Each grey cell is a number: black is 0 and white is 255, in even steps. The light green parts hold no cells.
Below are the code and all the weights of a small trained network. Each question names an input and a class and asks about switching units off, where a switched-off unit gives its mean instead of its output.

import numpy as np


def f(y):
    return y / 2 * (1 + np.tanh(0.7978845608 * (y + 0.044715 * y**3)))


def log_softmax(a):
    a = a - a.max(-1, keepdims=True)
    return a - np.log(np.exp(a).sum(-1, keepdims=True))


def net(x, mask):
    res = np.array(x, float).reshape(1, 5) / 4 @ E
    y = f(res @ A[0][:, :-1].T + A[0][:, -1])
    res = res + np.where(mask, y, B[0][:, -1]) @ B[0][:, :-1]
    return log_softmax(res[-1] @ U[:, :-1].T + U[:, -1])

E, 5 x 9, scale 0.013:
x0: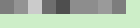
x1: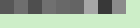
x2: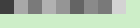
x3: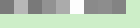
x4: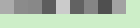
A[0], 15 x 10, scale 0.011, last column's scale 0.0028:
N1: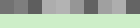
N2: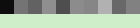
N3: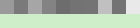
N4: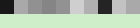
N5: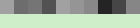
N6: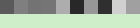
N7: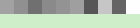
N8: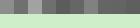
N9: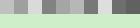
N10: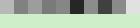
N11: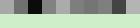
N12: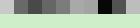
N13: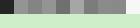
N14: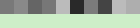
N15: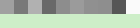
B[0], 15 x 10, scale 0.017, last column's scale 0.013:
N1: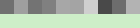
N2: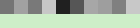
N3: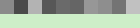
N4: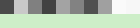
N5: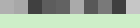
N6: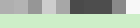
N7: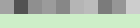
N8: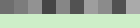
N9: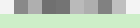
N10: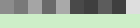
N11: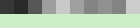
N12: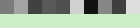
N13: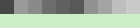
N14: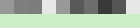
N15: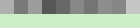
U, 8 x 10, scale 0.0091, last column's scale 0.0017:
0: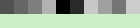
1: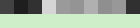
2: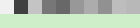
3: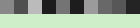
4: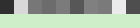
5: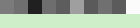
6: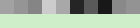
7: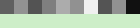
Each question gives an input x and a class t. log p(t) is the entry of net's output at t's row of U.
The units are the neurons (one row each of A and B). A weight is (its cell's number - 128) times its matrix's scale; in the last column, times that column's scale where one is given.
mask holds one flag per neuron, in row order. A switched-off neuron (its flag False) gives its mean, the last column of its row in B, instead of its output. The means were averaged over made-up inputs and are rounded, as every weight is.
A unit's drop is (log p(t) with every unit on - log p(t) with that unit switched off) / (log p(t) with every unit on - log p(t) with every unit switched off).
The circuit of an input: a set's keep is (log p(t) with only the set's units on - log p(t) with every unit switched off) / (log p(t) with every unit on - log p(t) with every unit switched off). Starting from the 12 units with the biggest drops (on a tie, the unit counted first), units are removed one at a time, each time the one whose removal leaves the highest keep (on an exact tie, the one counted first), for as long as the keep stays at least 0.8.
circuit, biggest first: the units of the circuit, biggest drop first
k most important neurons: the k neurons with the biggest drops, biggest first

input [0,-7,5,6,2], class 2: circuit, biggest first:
[N9]
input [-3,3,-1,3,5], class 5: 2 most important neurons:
[N12, N5]
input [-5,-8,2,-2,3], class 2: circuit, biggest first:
[N6, N9]
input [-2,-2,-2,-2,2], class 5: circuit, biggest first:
[N6, N9]
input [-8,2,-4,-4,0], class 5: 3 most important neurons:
[N12, N5, N11]
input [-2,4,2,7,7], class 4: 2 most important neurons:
[N4, N10]
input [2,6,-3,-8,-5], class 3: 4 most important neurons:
[N10, N8, N13, N14]
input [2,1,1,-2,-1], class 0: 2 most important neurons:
[N4, N6]
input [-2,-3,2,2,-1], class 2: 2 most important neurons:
[N4, N11]
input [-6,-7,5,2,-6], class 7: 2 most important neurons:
[N1, N15]
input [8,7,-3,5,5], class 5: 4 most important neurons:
[N12, N5, N13, N6]
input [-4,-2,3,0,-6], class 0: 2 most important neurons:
[N4, N2]
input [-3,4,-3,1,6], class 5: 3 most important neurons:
[N12, N5, N11]
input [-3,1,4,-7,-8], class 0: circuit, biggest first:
[N2]
